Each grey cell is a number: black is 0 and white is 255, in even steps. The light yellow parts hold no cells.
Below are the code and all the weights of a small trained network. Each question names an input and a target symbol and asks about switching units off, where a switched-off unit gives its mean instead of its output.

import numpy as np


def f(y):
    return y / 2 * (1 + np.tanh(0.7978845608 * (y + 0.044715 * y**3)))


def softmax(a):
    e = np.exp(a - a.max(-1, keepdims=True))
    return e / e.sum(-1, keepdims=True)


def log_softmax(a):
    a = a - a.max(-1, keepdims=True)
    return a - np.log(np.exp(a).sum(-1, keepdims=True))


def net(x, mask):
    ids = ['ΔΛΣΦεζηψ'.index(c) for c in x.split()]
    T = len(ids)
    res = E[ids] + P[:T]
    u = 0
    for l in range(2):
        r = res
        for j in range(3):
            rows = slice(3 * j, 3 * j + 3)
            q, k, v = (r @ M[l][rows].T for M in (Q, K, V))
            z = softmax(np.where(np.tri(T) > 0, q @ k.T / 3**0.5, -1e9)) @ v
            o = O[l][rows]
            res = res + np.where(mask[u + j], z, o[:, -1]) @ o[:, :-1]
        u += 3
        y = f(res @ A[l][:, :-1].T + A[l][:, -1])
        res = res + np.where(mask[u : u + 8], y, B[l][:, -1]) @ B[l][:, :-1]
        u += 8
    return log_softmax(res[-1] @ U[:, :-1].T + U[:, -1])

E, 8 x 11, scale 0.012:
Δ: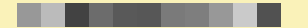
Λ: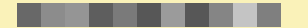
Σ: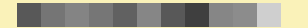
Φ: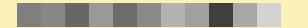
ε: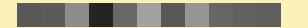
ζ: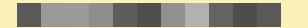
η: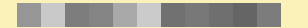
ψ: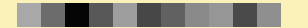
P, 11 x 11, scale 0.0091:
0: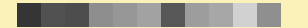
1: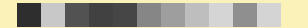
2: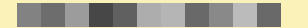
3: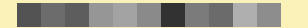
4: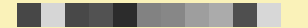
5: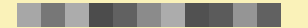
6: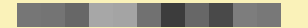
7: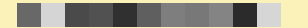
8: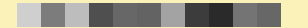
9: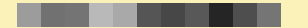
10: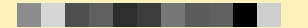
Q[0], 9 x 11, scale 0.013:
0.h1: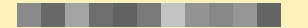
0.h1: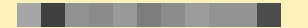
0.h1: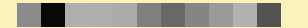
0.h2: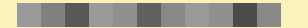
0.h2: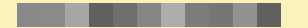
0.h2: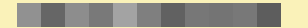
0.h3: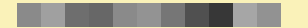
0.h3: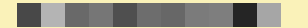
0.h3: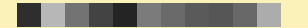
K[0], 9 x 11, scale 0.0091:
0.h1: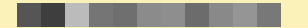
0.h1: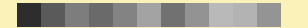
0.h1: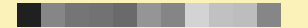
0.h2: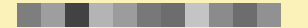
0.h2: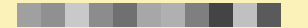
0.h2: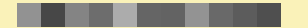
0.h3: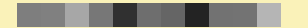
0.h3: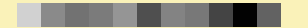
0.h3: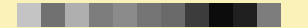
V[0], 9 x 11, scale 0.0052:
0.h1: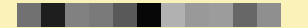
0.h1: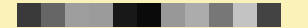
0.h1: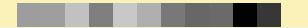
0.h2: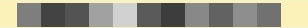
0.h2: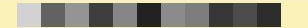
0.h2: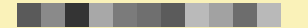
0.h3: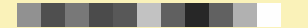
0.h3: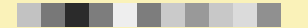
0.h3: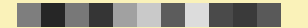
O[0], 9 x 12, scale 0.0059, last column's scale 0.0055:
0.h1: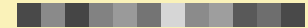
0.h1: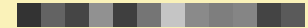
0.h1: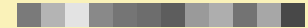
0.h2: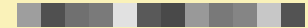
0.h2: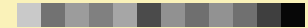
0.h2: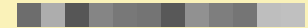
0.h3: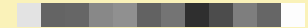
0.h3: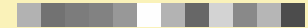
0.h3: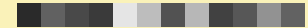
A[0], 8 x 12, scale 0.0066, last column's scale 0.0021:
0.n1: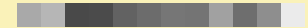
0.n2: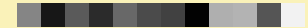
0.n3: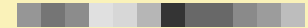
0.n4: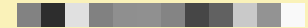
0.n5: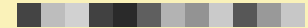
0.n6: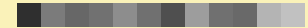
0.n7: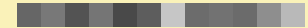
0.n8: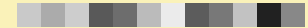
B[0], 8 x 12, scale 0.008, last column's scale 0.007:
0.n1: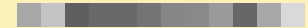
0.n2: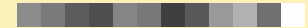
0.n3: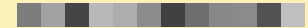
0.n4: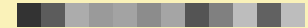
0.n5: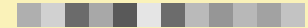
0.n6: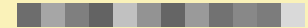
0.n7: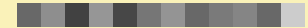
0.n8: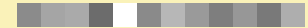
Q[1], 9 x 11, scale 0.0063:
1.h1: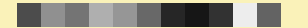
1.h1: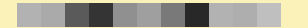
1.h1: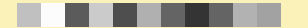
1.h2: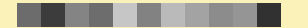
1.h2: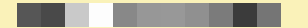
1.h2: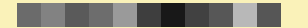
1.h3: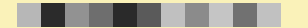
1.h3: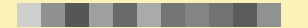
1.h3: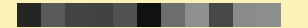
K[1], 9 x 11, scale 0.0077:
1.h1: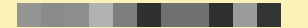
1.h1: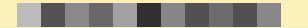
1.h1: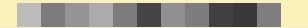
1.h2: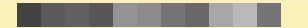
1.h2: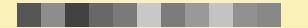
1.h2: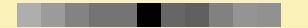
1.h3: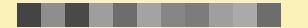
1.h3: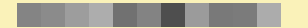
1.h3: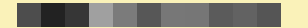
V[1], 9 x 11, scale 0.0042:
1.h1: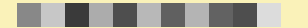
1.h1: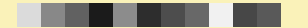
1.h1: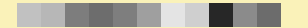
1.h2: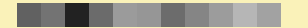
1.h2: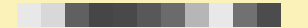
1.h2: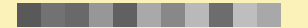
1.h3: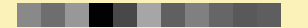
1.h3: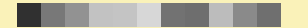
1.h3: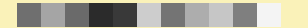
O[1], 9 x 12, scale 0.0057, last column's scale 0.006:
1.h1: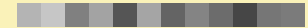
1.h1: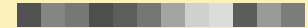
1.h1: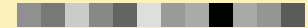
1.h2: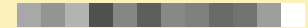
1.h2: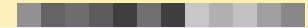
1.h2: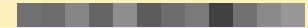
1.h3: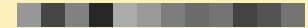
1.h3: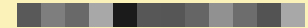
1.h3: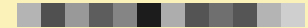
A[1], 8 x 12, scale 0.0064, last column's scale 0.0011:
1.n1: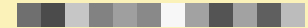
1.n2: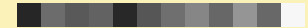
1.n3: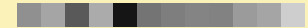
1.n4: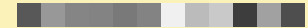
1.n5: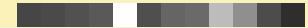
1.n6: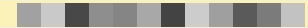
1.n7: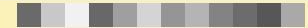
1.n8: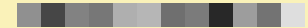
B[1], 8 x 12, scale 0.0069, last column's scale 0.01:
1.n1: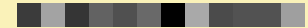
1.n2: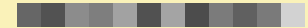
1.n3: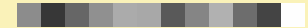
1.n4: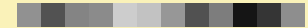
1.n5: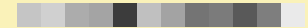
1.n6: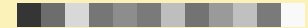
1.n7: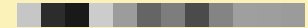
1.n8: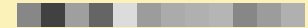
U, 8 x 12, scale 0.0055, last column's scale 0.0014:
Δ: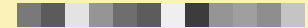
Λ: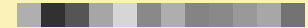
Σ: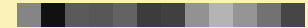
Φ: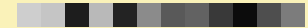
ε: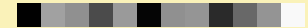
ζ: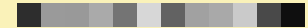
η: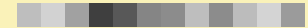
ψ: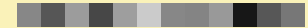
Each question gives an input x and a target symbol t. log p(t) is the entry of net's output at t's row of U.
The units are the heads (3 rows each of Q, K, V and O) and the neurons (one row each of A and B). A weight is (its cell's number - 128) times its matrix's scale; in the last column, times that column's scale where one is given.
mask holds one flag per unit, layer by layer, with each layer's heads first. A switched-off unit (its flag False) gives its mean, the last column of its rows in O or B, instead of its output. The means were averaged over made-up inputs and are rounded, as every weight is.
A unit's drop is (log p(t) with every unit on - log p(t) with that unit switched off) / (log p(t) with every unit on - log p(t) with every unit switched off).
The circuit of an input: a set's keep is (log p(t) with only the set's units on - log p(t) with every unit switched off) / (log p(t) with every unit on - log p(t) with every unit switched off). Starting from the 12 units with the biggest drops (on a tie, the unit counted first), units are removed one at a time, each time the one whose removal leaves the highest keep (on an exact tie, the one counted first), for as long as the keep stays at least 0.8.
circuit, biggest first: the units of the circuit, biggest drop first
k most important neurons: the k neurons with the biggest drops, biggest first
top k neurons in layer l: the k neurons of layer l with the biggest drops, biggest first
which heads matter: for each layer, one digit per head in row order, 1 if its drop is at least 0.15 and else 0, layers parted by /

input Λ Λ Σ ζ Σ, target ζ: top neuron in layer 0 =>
[0.n5]
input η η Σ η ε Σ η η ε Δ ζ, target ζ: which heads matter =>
001 / 000
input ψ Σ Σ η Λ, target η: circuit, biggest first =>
[0.h1 0.n5]
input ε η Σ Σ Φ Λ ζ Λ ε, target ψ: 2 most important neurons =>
[1.n5 1.n8]
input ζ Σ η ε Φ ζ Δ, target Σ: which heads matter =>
000 / 010
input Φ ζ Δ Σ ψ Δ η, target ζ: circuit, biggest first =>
[0.n3 0.h1 1.n6 1.h3]
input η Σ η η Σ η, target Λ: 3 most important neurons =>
[0.n8 1.n7 1.n8]
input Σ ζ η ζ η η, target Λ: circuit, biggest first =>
[1.n7 0.n8 0.h2]
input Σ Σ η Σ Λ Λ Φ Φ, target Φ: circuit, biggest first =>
[1.h1 0.n4]
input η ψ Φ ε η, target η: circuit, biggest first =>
[0.h1 0.n4 0.n1 1.h2]
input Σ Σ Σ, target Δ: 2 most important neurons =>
[0.n4 0.n2]
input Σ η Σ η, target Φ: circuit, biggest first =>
[0.n3 1.h1]
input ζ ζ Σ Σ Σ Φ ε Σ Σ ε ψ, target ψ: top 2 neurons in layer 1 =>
[1.n4 1.n6]
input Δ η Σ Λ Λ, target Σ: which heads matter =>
000 / 100
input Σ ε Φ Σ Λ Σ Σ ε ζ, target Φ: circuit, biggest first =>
[1.n6]
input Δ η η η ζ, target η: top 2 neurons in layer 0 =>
[0.n5 0.n4]
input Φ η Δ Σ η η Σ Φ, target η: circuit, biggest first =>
[0.h1 0.n5 1.n2]
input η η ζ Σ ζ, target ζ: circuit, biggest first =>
[0.n5 1.n6 0.h3]
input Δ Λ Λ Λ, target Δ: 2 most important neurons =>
[0.n2 1.n5]
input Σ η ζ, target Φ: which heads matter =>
010 / 100
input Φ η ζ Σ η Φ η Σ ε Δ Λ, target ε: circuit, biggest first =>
[0.h3]
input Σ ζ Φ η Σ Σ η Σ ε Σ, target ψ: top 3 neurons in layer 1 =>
[1.n8 1.n5 1.n6]
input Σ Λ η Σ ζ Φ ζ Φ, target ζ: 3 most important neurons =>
[0.n5 1.n3 1.n6]
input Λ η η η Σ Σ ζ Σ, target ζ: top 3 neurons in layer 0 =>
[0.n5 0.n6 0.n7]
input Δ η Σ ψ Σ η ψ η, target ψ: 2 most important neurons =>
[1.n4 0.n4]
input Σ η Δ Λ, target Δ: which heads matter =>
000 / 100
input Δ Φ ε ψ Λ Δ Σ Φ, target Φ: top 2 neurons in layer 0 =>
[0.n2 0.n7]
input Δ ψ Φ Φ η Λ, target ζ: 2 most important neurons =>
[1.n1 0.n8]
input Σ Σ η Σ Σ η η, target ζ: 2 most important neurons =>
[0.n8 0.n3]
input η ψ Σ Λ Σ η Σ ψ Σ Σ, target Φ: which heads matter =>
001 / 100
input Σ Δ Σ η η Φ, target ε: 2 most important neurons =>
[1.n1 0.n8]
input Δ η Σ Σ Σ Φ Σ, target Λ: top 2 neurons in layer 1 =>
[1.n8 1.n6]
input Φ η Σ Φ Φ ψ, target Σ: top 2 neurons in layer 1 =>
[1.n5 1.n3]
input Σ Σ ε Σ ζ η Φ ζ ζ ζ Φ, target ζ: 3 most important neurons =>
[0.n5 1.n6 1.n3]
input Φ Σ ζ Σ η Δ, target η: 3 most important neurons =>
[0.n8 0.n2 1.n3]
